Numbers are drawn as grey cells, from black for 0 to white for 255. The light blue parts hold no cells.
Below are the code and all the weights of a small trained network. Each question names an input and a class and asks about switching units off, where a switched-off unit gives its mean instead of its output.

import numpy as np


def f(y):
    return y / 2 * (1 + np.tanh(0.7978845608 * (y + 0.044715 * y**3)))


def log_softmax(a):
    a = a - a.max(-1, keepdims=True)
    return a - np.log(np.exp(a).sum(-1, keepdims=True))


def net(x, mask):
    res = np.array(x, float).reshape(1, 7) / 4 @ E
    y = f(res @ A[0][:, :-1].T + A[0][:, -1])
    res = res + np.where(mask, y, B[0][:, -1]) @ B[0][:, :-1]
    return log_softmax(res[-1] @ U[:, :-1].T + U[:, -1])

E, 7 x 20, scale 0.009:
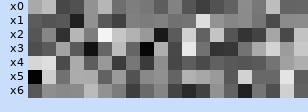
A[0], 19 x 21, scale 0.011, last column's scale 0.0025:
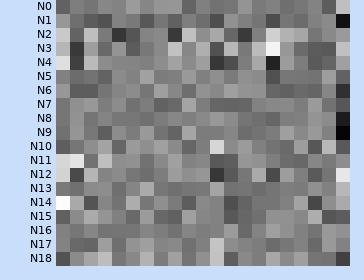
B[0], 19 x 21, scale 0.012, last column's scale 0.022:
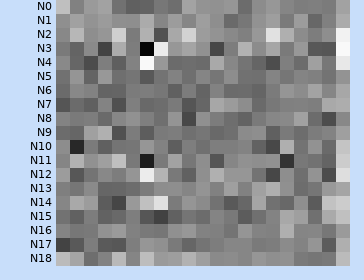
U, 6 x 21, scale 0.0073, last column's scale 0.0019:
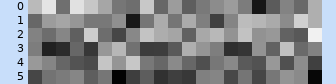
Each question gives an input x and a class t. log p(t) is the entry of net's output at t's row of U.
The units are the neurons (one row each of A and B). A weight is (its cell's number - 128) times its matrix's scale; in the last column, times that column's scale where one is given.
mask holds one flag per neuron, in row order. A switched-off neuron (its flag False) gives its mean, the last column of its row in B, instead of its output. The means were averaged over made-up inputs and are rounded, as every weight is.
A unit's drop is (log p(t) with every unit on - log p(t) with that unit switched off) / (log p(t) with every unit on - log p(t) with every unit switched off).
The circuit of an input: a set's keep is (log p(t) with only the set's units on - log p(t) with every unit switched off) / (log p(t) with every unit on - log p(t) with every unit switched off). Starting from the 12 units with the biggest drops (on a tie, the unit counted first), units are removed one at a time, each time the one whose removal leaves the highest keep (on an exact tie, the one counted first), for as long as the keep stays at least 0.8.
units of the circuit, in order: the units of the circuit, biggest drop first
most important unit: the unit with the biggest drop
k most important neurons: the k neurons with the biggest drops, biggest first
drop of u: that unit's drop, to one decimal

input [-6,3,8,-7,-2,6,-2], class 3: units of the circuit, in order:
N10
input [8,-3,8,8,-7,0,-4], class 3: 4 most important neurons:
N10, N3, N17, N11
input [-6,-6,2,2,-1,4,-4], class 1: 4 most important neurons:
N3, N4, N12, N11
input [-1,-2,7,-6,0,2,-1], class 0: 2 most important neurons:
N11, N3
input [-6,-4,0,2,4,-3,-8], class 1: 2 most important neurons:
N2, N3
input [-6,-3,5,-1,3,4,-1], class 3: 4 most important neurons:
N3, N2, N10, N17
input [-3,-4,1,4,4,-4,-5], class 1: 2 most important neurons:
N2, N3
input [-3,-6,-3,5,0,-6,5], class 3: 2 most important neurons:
N4, N12
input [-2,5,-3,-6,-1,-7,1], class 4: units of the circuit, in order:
N3, N4, N12
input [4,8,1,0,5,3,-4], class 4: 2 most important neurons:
N2, N11
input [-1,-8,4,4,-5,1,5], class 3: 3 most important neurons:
N2, N3, N10
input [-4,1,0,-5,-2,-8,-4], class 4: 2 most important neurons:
N3, N14
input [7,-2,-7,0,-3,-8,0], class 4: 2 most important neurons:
N4, N3
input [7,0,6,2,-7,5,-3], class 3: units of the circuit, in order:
N10
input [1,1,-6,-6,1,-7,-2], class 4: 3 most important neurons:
N4, N12, N3
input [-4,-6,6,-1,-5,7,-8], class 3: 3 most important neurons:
N10, N2, N3
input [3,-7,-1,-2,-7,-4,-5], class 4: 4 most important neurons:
N4, N14, N12, N11
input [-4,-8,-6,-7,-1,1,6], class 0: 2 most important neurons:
N11, N10
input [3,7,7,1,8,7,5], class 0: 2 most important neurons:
N15, N1
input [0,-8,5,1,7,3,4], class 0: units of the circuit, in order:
N11
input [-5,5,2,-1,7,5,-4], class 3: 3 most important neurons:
N3, N2, N11
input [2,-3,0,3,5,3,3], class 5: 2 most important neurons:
N2, N18
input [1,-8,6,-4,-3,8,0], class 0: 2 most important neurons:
N3, N11
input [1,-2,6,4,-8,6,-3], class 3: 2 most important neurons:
N10, N3
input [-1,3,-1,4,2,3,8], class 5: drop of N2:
0.7
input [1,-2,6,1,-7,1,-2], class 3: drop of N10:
0.1
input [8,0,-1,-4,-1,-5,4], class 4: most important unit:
N14
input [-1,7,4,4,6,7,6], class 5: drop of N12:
0.6
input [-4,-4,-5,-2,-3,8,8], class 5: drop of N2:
0.5
